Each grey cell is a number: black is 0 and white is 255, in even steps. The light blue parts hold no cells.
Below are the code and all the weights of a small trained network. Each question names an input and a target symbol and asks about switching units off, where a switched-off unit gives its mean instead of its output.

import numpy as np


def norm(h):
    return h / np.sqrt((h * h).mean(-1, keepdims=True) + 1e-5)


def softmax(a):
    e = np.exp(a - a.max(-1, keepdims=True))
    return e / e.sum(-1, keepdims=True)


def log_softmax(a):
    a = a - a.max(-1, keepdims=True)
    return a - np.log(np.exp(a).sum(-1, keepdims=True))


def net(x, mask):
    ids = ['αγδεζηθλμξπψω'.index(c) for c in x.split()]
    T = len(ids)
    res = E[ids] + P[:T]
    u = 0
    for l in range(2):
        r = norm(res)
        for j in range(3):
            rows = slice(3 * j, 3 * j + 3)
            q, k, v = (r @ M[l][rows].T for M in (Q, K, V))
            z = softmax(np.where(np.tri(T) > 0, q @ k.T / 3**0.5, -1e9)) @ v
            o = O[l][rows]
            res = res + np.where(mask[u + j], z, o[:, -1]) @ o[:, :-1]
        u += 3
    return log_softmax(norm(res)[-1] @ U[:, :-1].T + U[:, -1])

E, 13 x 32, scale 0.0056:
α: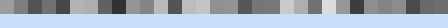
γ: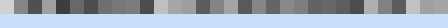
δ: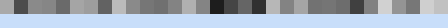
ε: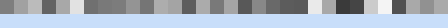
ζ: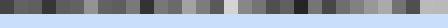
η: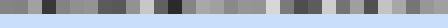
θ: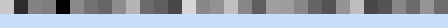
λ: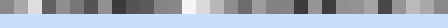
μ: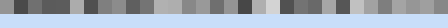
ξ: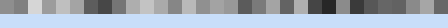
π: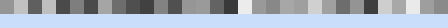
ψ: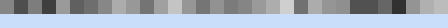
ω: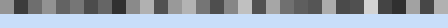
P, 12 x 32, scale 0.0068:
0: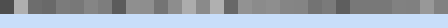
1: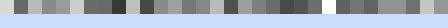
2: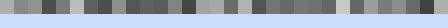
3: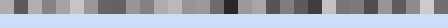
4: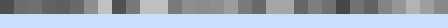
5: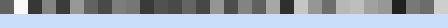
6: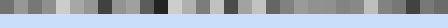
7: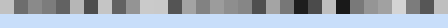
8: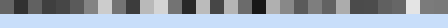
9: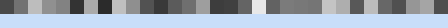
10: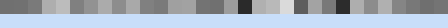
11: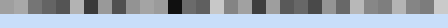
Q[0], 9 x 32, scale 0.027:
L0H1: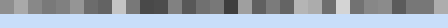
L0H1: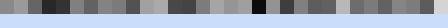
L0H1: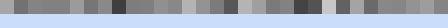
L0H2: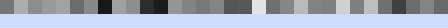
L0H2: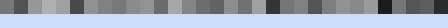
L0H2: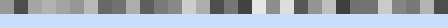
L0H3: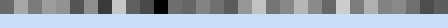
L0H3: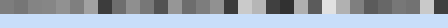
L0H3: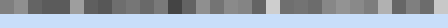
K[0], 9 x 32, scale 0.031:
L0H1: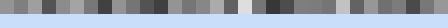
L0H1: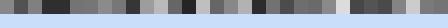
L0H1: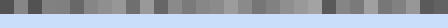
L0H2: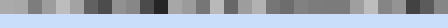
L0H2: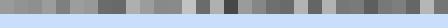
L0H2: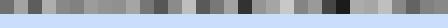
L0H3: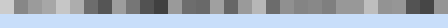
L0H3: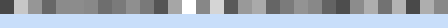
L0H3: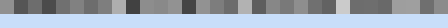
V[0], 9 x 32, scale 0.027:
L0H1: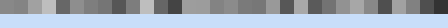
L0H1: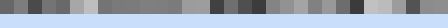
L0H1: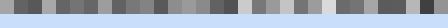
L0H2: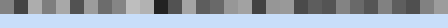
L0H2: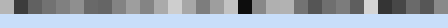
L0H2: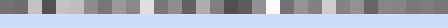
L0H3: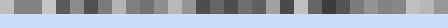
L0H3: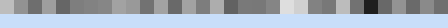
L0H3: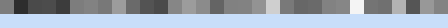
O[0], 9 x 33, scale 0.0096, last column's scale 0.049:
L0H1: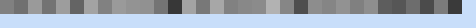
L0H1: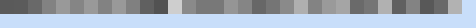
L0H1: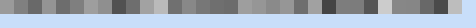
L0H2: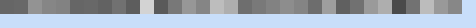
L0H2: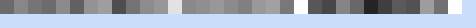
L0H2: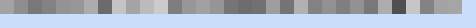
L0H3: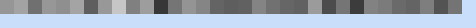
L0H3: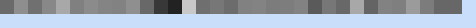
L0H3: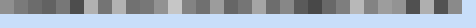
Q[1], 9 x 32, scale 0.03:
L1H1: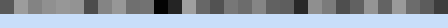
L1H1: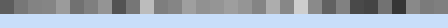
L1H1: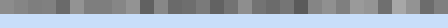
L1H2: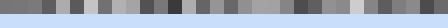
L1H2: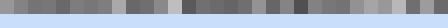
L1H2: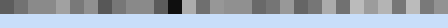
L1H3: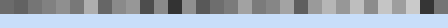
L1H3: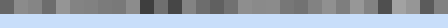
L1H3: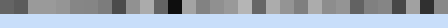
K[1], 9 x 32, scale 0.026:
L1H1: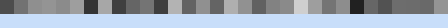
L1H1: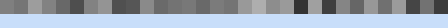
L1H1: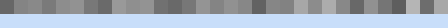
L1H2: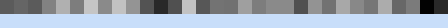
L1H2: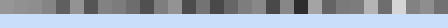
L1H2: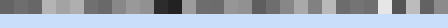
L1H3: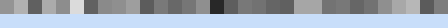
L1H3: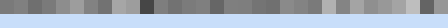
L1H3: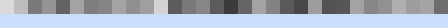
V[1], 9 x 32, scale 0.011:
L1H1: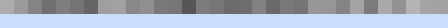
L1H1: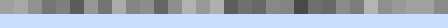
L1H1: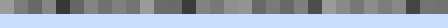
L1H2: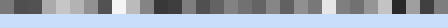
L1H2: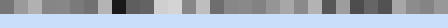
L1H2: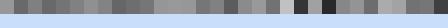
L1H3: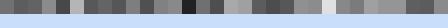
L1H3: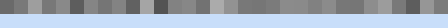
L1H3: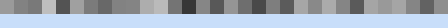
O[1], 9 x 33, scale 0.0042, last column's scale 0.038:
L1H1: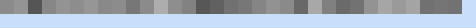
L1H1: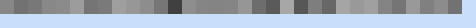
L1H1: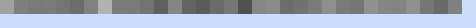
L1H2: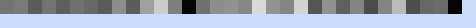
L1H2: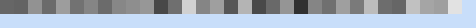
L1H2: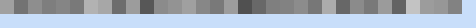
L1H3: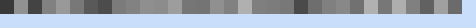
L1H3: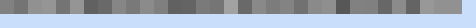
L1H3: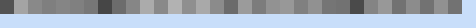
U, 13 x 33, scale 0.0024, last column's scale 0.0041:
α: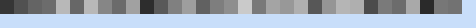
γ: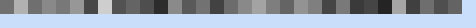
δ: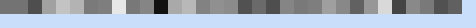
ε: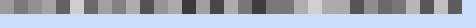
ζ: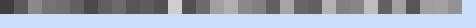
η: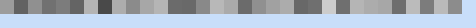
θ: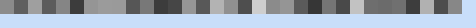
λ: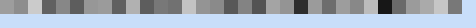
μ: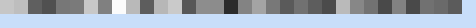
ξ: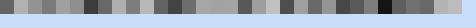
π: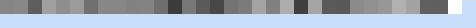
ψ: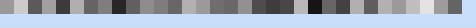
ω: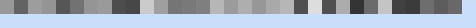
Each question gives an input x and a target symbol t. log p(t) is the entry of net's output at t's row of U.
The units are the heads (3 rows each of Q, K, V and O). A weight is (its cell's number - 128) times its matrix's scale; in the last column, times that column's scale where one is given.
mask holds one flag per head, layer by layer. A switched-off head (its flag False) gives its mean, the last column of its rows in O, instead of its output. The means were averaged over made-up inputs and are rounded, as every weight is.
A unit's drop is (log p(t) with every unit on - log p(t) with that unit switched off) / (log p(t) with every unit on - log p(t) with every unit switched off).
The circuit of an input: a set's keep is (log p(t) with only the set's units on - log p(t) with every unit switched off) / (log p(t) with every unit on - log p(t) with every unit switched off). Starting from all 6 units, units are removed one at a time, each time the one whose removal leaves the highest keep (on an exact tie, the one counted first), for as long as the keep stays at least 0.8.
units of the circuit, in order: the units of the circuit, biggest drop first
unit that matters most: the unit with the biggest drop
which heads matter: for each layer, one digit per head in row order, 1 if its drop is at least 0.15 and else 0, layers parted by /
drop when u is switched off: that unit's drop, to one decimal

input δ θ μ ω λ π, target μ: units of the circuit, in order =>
L0H3, L0H2
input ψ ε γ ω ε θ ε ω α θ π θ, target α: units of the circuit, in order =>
L0H3, L0H1
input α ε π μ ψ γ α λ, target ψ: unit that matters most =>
L0H1
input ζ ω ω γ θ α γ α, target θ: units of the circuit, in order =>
L0H3, L0H1
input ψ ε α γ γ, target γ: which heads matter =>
011 / 000
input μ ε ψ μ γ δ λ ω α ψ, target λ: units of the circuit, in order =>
L0H1, L1H2
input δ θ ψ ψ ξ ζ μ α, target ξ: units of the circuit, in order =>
L0H1, L0H3
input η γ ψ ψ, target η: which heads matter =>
010 / 000
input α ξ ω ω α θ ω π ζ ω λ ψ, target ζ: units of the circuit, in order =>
L0H2, L0H1
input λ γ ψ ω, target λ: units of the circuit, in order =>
L0H1, L0H2
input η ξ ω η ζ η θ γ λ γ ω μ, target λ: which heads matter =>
100 / 010
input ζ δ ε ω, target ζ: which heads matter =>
010 / 000
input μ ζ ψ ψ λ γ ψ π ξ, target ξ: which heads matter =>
111 / 000
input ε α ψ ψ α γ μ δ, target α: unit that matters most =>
L0H3
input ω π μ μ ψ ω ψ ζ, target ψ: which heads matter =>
101 / 000
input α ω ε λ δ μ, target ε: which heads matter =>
011 / 000
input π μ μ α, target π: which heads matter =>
010 / 000
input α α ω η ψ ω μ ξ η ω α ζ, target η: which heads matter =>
010 / 000
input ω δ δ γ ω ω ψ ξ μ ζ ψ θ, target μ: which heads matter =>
011 / 000
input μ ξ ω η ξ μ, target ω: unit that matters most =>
L0H1
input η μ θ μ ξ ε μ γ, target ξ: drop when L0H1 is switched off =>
0.3
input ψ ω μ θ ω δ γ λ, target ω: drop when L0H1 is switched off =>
0.6
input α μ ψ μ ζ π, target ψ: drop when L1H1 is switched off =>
0.0
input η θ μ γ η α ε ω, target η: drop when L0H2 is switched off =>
0.4
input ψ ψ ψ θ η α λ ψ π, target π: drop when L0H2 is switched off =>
0.6
